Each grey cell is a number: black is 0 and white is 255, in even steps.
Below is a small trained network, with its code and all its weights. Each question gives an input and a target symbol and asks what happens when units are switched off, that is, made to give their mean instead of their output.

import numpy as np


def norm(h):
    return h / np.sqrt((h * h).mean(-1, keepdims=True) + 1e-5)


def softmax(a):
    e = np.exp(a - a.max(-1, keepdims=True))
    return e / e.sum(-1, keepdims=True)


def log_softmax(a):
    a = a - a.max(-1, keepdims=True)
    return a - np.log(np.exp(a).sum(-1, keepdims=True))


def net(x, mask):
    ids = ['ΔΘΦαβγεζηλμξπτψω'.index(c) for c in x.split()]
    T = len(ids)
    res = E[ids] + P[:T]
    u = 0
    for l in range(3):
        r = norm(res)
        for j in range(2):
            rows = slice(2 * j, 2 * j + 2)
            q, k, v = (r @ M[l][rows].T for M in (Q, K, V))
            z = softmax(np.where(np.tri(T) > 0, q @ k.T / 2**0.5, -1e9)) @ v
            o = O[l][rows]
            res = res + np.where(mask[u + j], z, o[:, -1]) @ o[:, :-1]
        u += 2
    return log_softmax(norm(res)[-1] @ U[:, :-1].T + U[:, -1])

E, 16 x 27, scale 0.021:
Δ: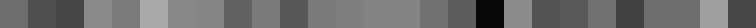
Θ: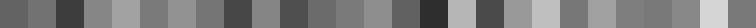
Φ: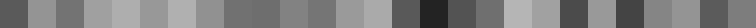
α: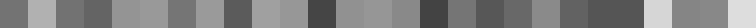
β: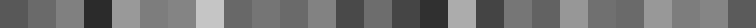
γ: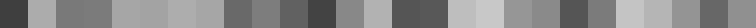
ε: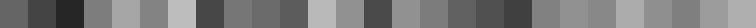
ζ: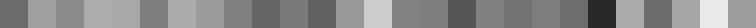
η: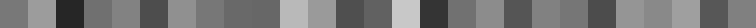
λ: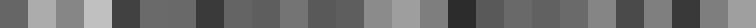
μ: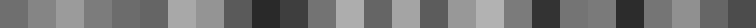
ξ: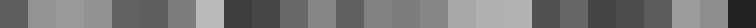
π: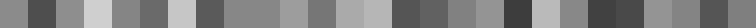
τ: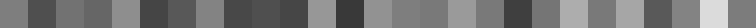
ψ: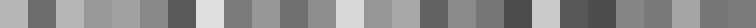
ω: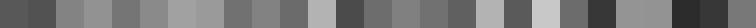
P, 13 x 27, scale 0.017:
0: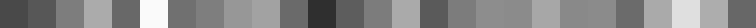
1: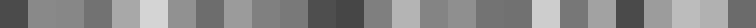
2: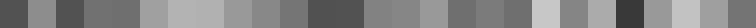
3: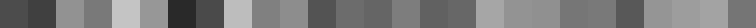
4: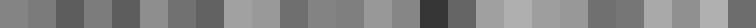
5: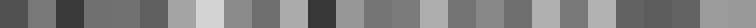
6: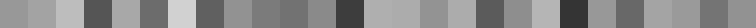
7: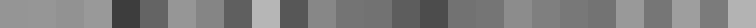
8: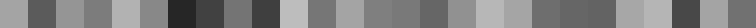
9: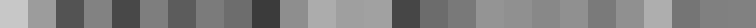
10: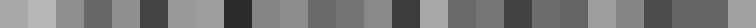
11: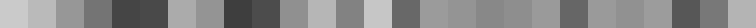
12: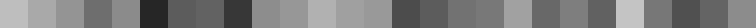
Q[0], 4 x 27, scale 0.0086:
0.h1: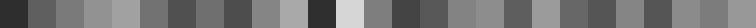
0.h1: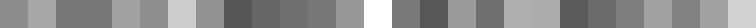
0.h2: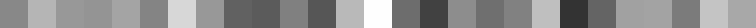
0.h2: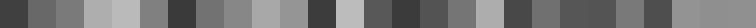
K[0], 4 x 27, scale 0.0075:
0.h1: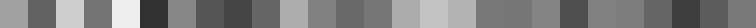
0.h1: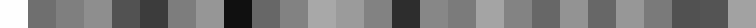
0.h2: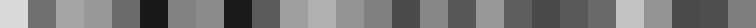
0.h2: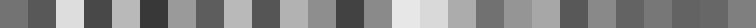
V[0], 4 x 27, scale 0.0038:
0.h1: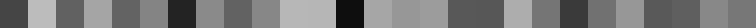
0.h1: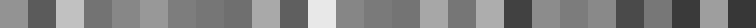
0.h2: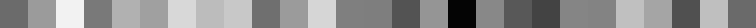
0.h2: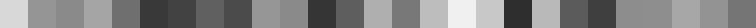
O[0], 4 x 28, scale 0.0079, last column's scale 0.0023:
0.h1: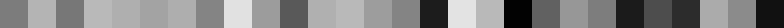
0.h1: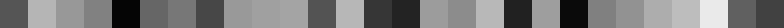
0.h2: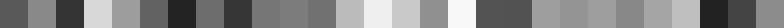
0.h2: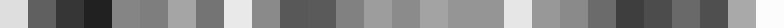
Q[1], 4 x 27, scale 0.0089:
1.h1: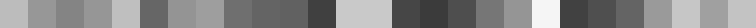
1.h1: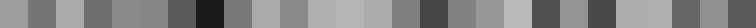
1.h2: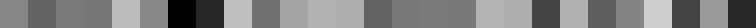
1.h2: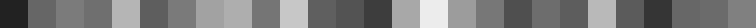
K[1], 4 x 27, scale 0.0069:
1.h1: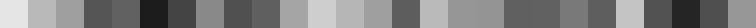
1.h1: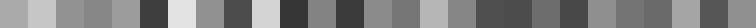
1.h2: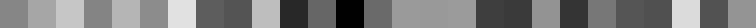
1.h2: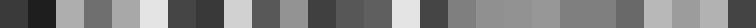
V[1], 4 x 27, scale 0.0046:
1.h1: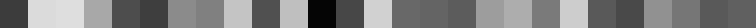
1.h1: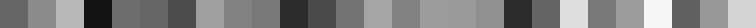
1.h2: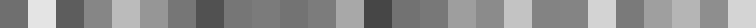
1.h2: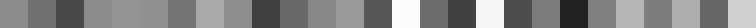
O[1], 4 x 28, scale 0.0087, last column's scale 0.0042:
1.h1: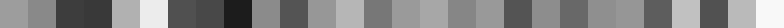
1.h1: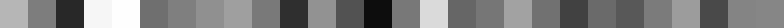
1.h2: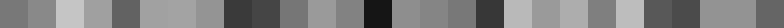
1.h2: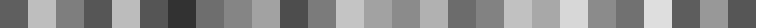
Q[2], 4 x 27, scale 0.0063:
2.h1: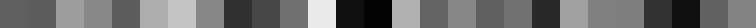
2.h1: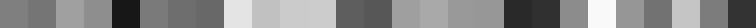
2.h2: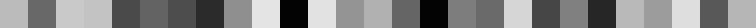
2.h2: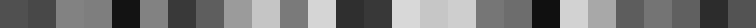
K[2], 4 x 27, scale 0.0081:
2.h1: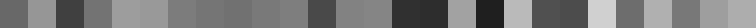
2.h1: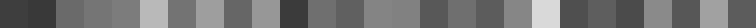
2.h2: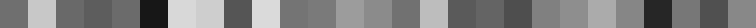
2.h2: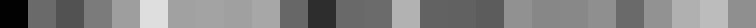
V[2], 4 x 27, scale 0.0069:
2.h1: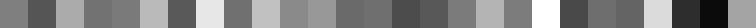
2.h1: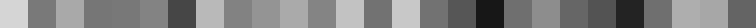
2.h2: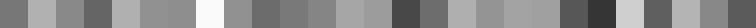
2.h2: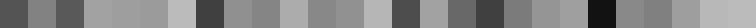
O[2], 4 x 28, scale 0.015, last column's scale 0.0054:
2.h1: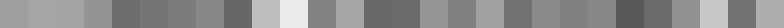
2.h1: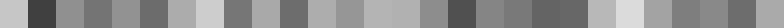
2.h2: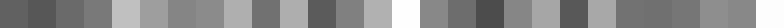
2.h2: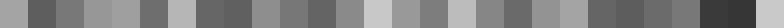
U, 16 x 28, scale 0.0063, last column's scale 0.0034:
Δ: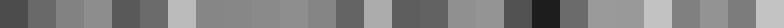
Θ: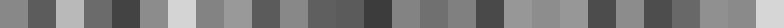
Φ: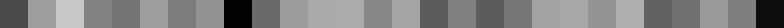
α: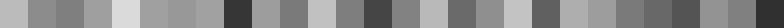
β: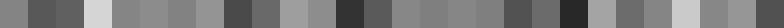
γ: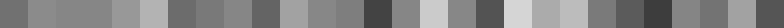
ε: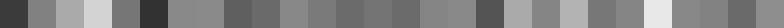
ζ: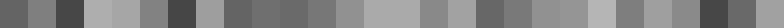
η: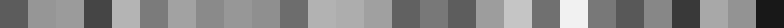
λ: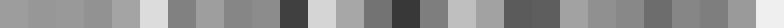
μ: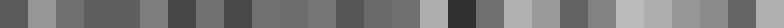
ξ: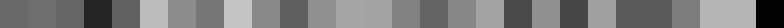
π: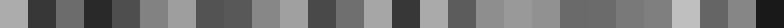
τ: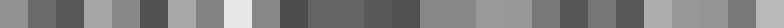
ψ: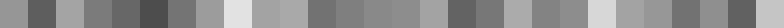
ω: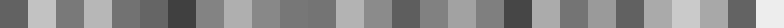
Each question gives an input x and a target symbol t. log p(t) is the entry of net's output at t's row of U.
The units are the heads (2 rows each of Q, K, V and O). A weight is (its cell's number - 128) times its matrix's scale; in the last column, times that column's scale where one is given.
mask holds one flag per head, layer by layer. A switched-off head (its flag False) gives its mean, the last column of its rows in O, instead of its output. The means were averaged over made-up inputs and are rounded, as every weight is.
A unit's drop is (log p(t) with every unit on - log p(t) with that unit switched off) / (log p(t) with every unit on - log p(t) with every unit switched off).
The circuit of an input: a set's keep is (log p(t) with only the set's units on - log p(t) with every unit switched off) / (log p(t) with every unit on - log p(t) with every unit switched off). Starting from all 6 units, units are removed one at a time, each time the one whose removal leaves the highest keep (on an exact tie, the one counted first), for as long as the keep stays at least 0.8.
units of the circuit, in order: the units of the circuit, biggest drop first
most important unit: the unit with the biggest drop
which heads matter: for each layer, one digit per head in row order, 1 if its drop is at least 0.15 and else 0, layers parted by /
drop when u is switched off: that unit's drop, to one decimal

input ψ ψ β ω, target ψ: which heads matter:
00 / 00 / 10
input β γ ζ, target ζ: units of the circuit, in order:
(0.h2 2.h1)
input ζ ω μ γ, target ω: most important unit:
2.h1
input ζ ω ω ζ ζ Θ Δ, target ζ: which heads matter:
01 / 00 / 00
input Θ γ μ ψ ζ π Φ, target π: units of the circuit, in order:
(0.h1 2.h2 0.h2)
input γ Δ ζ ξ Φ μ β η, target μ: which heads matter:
00 / 01 / 01
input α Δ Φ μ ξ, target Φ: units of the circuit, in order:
(1.h1 1.h2)
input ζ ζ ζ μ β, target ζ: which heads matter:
00 / 00 / 01
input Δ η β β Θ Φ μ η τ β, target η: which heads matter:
10 / 01 / 00
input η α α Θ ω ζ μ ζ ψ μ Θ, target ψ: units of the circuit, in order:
(1.h1 2.h2)
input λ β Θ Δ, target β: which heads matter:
01 / 01 / 00
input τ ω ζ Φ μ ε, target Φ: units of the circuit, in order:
(1.h2 1.h1)
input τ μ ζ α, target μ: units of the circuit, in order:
(2.h2 0.h1)
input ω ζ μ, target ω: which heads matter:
00 / 01 / 10
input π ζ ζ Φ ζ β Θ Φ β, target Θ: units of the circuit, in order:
(1.h2)
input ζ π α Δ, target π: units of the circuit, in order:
(2.h2 0.h2 0.h1)
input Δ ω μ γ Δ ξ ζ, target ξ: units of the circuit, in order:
(1.h1 0.h1 0.h2)
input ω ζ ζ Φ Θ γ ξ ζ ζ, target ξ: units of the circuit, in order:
(0.h1 1.h1 0.h2)
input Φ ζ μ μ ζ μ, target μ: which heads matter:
00 / 00 / 01
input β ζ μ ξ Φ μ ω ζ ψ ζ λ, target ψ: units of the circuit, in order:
(1.h1 1.h2 2.h1)
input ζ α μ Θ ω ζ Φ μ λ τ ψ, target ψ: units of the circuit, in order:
(2.h1)
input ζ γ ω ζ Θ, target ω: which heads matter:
00 / 00 / 00
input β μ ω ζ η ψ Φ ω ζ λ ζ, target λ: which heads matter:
00 / 00 / 01
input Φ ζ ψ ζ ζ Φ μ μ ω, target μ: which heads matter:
10 / 00 / 01
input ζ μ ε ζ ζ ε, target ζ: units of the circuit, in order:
(2.h2 2.h1)
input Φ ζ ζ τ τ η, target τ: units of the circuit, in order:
(1.h1 2.h2)
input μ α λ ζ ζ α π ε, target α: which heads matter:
00 / 01 / 10
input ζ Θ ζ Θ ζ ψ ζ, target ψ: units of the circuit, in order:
(2.h1 1.h1)
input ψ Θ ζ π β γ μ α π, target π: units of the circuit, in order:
(0.h1)
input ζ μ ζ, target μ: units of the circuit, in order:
(2.h2 0.h1)
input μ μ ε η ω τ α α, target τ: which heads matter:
00 / 10 / 00
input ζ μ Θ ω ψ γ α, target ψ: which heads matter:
00 / 00 / 10
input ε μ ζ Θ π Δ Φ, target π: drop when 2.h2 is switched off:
0.1
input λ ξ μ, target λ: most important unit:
2.h2
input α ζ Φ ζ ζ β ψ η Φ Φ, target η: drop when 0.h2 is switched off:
0.1
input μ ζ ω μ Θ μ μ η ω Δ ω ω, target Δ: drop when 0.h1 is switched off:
0.1
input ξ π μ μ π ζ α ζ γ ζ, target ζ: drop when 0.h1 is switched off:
0.0
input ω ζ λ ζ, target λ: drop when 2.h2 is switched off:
0.5
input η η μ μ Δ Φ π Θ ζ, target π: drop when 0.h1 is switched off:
0.2
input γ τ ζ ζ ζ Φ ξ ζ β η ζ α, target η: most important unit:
0.h2
